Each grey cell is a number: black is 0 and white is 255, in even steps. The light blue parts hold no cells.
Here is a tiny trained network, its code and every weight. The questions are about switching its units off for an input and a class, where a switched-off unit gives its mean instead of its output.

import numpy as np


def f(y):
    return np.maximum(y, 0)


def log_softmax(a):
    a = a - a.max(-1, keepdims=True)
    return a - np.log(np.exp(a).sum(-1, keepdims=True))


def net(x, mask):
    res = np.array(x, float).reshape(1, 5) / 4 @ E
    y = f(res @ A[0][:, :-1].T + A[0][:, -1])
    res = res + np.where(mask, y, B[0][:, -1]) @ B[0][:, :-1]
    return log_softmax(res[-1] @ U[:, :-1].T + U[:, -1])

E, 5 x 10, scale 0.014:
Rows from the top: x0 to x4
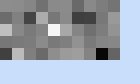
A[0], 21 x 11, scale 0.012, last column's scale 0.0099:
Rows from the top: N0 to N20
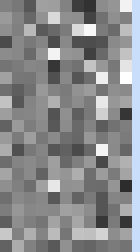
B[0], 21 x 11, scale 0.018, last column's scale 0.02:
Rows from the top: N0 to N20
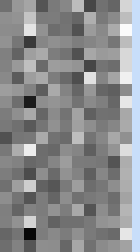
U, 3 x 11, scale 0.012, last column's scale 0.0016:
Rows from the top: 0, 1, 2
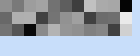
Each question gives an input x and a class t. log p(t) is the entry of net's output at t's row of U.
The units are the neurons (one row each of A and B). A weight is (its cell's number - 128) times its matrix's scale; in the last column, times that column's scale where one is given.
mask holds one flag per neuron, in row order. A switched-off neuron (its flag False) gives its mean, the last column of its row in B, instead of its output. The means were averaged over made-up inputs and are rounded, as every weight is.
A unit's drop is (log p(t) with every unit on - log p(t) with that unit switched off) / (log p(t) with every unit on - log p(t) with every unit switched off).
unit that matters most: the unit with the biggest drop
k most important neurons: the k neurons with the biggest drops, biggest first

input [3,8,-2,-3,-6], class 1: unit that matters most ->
N0
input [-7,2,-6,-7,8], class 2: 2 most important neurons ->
[N3 N12]
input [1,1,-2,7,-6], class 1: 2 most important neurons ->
[N12 N4]
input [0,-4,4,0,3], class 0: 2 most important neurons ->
[N0 N5]
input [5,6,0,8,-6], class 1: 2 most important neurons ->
[N0 N12]
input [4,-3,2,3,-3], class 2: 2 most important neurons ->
[N19 N8]
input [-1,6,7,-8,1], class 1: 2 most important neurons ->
[N0 N6]
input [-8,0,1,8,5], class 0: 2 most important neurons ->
[N0 N5]
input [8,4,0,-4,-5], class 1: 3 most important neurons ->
[N0 N12 N2]
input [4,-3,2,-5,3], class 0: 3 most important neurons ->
[N0 N5 N12]
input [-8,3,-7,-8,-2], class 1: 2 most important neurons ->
[N5 N4]
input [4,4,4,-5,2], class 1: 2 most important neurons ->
[N6 N0]
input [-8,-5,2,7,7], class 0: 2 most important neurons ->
[N0 N2]
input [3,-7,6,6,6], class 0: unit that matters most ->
N4
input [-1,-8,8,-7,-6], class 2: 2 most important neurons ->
[N19 N8]
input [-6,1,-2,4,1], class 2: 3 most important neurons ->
[N12 N2 N15]
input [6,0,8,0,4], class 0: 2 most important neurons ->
[N4 N5]
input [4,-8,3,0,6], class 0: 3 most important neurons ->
[N2 N0 N5]
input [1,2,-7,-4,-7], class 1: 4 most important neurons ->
[N12 N5 N9 N4]
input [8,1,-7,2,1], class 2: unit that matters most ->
N12
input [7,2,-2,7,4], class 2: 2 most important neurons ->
[N12 N2]
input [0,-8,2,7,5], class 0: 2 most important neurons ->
[N2 N0]
